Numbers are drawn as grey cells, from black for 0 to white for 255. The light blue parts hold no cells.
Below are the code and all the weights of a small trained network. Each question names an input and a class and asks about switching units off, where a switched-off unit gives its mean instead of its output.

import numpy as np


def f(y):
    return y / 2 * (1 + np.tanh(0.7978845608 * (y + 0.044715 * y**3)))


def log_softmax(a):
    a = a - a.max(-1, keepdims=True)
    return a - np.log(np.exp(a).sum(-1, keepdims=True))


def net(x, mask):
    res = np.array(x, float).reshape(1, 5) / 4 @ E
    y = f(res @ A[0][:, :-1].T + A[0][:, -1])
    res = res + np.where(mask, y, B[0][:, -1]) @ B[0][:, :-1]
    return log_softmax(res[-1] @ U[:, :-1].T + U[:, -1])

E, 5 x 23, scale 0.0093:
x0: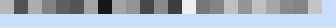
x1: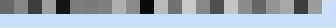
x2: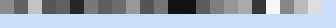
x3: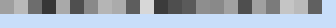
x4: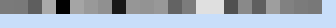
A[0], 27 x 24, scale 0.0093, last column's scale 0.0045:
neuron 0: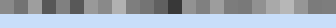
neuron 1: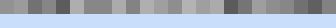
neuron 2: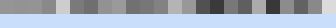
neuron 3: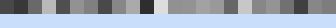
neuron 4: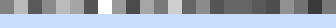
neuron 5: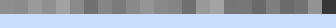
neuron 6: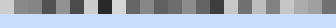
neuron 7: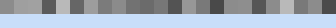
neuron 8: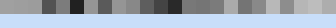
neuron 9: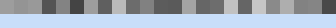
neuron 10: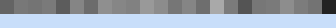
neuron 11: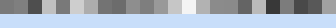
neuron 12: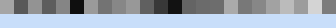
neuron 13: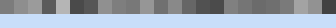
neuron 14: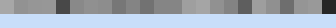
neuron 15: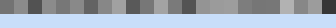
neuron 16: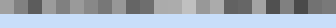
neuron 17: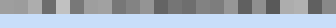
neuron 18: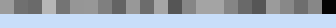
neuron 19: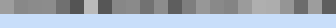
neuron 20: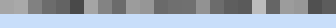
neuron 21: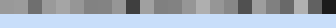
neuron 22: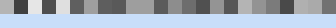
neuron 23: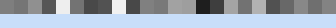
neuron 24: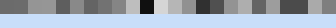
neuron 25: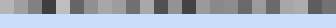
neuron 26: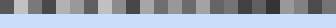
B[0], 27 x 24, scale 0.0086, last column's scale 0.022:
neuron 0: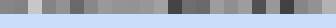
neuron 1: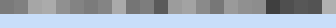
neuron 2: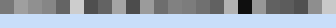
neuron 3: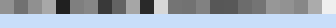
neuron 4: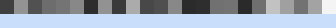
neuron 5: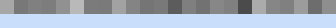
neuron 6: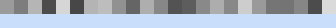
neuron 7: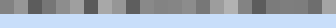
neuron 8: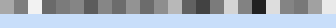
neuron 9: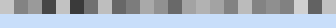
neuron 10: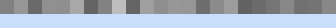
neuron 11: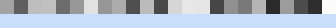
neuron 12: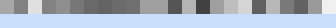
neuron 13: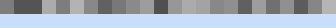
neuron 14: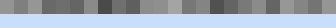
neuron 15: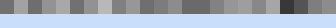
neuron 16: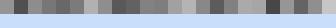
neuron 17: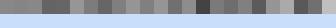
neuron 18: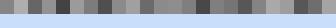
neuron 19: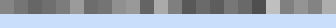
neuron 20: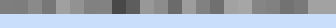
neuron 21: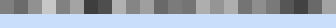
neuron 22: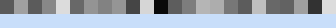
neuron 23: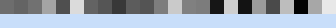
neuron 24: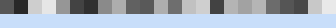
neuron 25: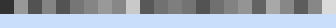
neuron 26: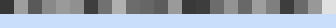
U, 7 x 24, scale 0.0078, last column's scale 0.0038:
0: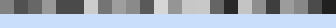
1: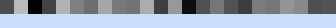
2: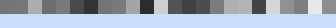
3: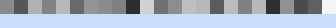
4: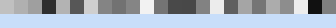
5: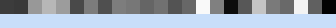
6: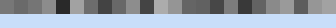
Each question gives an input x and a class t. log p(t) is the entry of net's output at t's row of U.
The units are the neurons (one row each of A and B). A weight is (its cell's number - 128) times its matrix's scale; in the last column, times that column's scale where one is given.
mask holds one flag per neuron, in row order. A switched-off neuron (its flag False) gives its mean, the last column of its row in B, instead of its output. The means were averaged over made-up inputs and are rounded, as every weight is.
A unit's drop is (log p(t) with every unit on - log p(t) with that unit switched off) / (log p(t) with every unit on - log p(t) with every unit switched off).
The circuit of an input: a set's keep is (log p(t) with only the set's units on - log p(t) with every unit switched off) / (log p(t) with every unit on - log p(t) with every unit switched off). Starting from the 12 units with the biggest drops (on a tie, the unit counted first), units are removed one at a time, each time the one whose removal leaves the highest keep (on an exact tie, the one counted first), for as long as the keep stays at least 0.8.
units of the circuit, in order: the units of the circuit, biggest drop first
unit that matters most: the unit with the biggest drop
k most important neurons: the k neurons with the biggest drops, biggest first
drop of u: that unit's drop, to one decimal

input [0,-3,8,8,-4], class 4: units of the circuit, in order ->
neuron 6; neuron 24
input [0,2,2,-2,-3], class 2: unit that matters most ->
neuron 11
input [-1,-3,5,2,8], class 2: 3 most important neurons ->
neuron 11; neuron 6; neuron 9
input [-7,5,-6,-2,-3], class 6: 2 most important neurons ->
neuron 4; neuron 22
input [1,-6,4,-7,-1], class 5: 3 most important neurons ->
neuron 22; neuron 11; neuron 23
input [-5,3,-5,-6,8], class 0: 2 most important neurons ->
neuron 3; neuron 11
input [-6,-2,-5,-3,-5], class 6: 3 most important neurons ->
neuron 23; neuron 22; neuron 6
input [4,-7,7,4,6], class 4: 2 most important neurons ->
neuron 22; neuron 24
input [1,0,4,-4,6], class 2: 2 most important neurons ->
neuron 11; neuron 23
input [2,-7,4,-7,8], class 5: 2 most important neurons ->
neuron 22; neuron 23
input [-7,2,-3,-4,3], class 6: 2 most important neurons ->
neuron 4; neuron 22
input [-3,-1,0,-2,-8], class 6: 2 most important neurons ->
neuron 23; neuron 2
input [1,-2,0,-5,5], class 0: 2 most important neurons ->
neuron 4; neuron 23
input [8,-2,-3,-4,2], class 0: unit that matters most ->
neuron 3
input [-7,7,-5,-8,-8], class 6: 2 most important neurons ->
neuron 4; neuron 3
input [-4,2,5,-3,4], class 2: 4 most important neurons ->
neuron 11; neuron 23; neuron 2; neuron 13
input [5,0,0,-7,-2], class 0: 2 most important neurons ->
neuron 3; neuron 4
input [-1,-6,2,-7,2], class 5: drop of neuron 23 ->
0.0
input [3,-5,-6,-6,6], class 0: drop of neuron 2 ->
0.1
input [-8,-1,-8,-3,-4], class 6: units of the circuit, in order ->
neuron 4
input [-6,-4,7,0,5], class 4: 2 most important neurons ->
neuron 23; neuron 4
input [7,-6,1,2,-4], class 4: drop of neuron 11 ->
0.3
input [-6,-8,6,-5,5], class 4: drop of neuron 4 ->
0.2
